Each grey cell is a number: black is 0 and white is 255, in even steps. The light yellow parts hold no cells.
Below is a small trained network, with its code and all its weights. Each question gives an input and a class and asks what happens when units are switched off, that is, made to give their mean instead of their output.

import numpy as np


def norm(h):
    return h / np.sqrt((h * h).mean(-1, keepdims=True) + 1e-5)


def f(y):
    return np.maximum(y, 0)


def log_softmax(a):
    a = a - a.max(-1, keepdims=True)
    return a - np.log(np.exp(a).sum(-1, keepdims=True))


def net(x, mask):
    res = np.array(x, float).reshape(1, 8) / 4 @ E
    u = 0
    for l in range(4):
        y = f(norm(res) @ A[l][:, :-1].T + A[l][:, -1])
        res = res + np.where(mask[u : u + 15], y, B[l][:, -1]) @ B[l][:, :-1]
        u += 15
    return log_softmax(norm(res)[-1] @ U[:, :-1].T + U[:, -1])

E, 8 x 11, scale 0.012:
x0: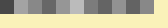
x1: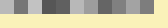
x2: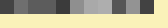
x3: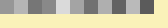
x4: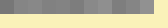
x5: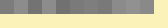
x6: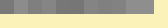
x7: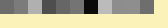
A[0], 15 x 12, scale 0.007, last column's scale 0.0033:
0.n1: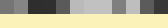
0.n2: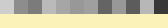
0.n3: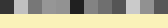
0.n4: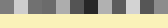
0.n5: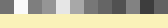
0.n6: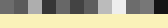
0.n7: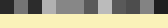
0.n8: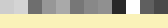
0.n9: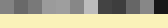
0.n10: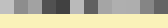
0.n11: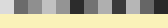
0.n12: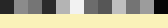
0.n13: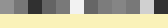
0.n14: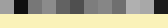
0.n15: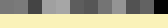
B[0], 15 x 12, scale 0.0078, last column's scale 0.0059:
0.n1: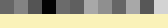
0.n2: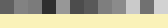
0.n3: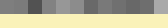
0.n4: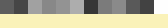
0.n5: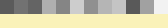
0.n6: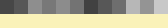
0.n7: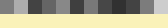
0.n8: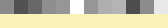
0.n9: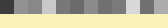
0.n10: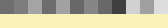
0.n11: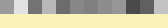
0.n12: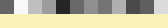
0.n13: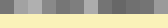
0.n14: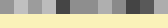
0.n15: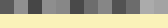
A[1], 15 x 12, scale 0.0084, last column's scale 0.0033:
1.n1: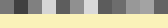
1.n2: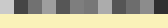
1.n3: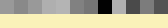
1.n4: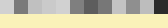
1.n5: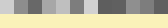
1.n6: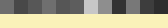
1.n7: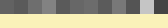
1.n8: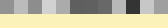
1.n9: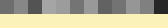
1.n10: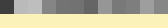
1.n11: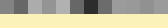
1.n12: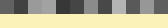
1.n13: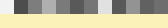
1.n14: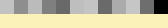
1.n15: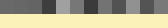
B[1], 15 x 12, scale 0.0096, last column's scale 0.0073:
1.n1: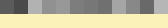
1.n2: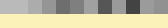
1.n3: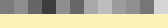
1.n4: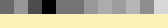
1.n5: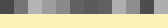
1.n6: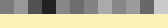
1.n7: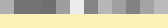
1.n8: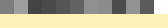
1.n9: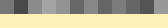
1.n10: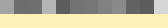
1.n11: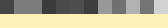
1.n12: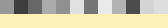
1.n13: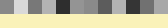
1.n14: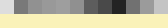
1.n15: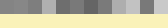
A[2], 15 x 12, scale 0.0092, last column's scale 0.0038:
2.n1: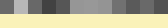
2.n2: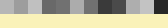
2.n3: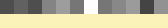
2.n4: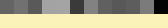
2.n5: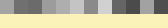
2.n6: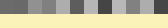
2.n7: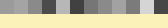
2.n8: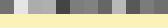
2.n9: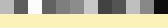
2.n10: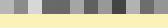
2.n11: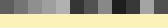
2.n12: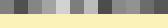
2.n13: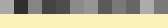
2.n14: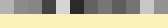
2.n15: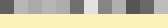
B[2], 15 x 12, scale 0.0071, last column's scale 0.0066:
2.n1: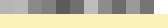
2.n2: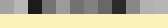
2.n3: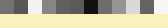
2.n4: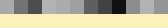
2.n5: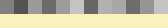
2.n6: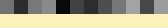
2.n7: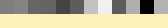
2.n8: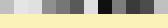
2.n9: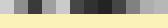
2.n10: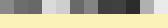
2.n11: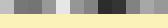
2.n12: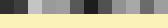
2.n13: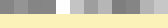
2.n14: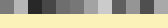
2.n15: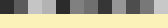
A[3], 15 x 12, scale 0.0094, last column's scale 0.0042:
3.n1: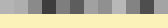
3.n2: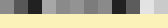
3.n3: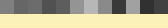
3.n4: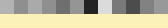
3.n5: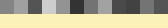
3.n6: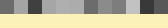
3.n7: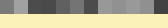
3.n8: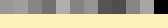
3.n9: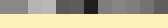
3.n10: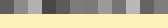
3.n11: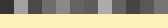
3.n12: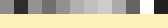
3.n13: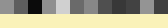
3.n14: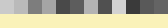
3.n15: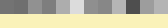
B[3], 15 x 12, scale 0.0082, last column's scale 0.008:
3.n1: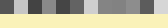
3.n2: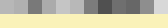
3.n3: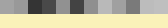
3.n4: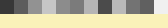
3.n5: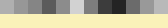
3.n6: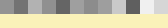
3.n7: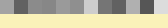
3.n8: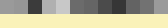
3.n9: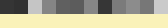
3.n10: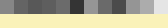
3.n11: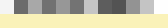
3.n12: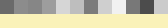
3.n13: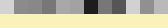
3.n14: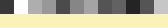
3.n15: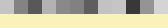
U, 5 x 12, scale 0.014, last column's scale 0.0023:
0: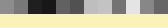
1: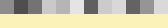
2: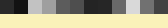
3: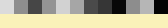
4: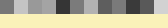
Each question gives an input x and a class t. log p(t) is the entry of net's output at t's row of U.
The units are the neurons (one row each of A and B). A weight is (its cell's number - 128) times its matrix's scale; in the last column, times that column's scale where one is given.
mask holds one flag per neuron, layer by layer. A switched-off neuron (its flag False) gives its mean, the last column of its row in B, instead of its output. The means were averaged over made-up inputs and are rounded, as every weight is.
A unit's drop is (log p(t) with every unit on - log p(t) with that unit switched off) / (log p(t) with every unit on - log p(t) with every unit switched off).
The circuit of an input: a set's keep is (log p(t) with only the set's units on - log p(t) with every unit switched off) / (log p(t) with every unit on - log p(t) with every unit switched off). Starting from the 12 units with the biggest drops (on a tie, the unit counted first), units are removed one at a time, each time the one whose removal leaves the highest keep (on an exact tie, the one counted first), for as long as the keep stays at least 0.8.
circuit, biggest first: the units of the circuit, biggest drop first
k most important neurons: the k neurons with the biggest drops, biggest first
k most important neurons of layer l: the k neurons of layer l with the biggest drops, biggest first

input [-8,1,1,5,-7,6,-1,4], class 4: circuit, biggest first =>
[1.n13]
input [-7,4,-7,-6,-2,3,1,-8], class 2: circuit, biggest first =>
[1.n1, 2.n6]
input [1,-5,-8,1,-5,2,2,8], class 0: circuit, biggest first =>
[1.n4, 1.n8]
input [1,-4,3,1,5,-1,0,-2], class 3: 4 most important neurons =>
[0.n7, 1.n4, 2.n4, 1.n3]
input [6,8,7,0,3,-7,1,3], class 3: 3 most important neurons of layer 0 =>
[0.n10, 0.n7, 0.n2]
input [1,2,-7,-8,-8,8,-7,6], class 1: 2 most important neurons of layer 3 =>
[3.n12, 3.n4]
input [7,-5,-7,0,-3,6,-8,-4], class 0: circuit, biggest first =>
[1.n8, 1.n3]
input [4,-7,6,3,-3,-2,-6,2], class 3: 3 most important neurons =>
[0.n7, 1.n4, 1.n3]
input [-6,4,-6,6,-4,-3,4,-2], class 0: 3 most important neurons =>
[1.n4, 0.n2, 1.n12]
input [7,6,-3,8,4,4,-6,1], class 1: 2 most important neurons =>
[0.n5, 0.n8]
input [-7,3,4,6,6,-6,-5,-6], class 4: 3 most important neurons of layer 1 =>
[1.n13, 1.n12, 1.n5]
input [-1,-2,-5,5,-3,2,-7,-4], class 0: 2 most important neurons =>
[1.n4, 0.n2]
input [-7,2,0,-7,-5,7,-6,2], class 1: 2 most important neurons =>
[1.n12, 0.n6]
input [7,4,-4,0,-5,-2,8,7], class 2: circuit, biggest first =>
[3.n9]
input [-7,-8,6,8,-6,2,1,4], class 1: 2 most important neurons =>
[0.n8, 0.n4]
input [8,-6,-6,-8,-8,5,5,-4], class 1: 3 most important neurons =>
[1.n12, 1.n7, 0.n11]
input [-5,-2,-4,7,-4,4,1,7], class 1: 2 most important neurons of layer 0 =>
[0.n8, 0.n4]
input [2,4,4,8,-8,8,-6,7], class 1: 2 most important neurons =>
[0.n8, 2.n3]
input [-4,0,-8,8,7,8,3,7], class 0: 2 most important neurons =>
[1.n4, 1.n11]
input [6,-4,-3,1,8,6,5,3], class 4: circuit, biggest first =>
[0.n12]
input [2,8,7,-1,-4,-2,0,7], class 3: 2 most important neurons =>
[0.n10, 2.n10]
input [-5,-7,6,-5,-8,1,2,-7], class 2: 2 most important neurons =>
[2.n3, 1.n1]
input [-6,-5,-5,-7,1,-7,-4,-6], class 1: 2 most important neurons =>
[1.n12, 1.n7]
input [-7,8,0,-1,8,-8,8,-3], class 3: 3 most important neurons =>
[1.n14, 2.n9, 2.n2]
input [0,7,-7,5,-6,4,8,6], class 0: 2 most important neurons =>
[1.n4, 1.n11]
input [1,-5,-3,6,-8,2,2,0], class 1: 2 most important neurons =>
[0.n5, 0.n8]
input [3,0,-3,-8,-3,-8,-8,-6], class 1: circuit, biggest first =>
[1.n12]
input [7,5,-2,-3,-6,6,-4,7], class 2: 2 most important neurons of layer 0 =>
[0.n6, 0.n10]
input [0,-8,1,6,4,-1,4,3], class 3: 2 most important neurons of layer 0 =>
[0.n7, 0.n15]
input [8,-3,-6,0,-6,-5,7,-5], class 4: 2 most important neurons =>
[0.n12, 3.n14]
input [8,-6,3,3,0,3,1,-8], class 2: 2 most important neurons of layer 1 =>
[1.n9, 1.n13]
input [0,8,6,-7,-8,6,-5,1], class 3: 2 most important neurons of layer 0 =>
[0.n10, 0.n5]
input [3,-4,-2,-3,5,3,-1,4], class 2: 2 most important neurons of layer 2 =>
[2.n10, 2.n2]
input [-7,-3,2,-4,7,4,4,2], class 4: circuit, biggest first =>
[0.n14]
